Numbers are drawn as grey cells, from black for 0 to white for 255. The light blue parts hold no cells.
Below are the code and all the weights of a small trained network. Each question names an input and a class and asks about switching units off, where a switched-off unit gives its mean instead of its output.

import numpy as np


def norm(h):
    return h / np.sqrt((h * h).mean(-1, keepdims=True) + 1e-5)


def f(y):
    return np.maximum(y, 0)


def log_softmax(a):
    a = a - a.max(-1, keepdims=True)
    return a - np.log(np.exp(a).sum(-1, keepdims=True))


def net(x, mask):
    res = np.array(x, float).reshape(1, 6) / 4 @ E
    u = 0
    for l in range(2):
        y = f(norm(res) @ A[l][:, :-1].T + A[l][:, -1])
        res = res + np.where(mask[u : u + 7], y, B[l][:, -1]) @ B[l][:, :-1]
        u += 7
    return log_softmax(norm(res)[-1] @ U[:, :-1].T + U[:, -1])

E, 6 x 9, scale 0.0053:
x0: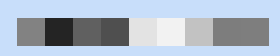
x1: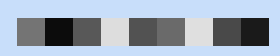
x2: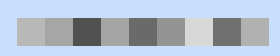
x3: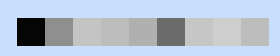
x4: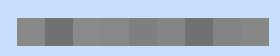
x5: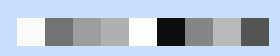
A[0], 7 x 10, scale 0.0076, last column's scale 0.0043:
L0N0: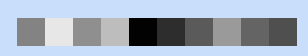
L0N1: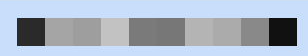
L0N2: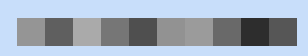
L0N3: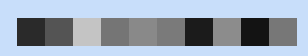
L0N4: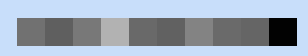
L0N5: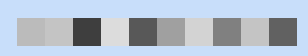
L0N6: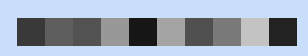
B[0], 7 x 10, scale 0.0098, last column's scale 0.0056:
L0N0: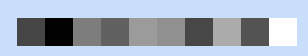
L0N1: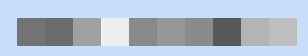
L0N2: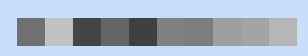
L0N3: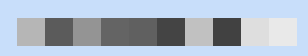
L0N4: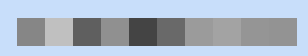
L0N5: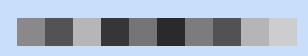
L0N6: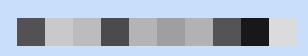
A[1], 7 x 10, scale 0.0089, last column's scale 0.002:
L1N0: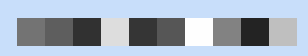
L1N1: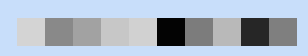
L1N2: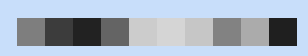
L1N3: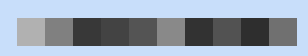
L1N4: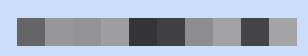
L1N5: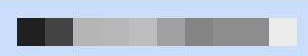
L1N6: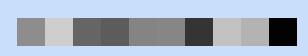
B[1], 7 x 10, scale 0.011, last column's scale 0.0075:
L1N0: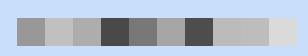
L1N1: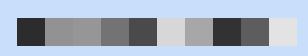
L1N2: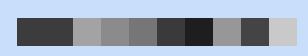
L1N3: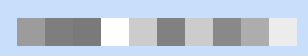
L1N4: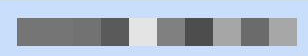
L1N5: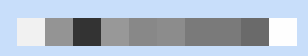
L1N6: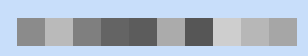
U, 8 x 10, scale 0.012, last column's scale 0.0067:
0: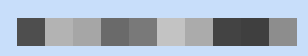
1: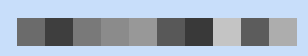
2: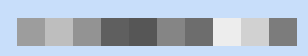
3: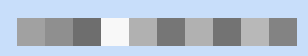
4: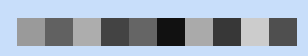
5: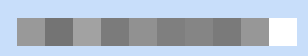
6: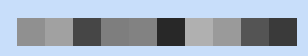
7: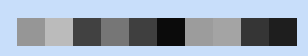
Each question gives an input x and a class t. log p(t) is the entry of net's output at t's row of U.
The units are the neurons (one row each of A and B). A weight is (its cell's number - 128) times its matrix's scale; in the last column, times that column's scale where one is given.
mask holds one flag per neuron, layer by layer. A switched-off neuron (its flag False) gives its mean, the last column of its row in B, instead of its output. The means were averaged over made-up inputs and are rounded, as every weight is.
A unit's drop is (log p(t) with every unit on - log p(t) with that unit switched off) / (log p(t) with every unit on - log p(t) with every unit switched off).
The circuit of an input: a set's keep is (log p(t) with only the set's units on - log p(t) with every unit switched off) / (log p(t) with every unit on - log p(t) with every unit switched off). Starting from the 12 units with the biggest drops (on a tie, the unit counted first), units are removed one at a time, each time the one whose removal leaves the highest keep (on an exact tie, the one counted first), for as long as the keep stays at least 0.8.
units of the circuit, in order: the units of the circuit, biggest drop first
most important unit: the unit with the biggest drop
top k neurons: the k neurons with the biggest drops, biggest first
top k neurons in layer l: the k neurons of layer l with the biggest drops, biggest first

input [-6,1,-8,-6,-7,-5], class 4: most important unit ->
L0N3
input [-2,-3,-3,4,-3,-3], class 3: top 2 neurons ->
L1N5, L0N1
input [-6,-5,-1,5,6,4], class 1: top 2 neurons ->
L0N0, L1N3
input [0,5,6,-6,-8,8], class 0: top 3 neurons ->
L1N1, L0N3, L1N5
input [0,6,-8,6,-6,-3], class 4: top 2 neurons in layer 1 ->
L1N3, L1N6
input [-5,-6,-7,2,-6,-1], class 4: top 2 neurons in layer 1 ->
L1N0, L1N2
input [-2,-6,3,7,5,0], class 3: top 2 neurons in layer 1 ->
L1N0, L1N5
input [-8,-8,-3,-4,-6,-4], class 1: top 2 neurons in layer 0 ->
L0N0, L0N2
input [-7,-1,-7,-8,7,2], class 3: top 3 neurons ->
L1N3, L0N5, L1N2
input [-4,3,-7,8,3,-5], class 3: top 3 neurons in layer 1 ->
L1N5, L1N1, L1N2
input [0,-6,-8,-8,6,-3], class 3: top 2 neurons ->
L1N3, L0N5
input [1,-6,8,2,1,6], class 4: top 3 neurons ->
L0N5, L1N0, L0N2
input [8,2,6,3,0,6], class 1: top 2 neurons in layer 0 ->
L0N6, L0N3
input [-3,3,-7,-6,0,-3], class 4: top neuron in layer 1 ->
L1N5
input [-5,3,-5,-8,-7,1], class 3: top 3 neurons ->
L1N3, L1N2, L0N5
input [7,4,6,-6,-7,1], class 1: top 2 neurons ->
L1N2, L0N3
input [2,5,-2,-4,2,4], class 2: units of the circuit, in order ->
L1N0, L0N2
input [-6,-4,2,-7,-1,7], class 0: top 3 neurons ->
L1N1, L1N5, L0N2
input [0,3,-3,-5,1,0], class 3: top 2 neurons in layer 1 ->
L1N3, L1N6
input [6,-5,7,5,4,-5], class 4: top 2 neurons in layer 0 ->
L0N5, L0N0
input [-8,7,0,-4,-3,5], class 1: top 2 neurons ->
L0N0, L1N4
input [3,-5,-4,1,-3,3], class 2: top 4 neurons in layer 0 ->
L0N0, L0N6, L0N5, L0N1
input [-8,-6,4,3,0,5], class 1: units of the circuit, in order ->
L0N0
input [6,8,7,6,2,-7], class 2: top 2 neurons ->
L1N0, L1N1
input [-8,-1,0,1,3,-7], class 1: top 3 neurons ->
L0N0, L1N1, L1N4
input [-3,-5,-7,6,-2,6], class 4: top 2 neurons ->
L0N3, L0N6
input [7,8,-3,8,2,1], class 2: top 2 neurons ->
L1N0, L0N0
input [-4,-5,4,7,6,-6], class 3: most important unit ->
L0N1
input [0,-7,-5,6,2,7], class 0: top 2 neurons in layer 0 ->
L0N2, L0N5
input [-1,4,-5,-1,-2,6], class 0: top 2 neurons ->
L1N1, L0N5
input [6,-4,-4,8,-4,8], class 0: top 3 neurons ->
L1N1, L1N3, L0N0
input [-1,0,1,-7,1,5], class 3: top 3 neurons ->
L1N3, L0N6, L0N1
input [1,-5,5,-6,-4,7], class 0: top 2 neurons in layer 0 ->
L0N3, L0N2
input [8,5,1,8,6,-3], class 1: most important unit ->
L1N2
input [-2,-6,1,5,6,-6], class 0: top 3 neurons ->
L0N6, L1N3, L1N0
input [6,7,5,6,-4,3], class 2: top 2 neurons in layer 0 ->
L0N0, L0N3
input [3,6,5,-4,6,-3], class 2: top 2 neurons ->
L1N0, L0N3
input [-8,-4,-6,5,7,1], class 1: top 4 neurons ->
L0N0, L1N3, L0N5, L1N0
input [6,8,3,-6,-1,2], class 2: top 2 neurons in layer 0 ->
L0N0, L0N2
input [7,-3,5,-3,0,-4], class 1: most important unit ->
L1N2
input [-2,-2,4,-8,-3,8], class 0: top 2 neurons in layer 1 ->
L1N1, L1N5
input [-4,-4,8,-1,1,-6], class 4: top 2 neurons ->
L0N5, L1N1
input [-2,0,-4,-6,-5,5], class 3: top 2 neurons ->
L1N3, L0N6
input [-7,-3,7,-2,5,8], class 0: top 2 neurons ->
L1N1, L0N3
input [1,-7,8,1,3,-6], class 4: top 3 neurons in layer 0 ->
L0N5, L0N6, L0N2
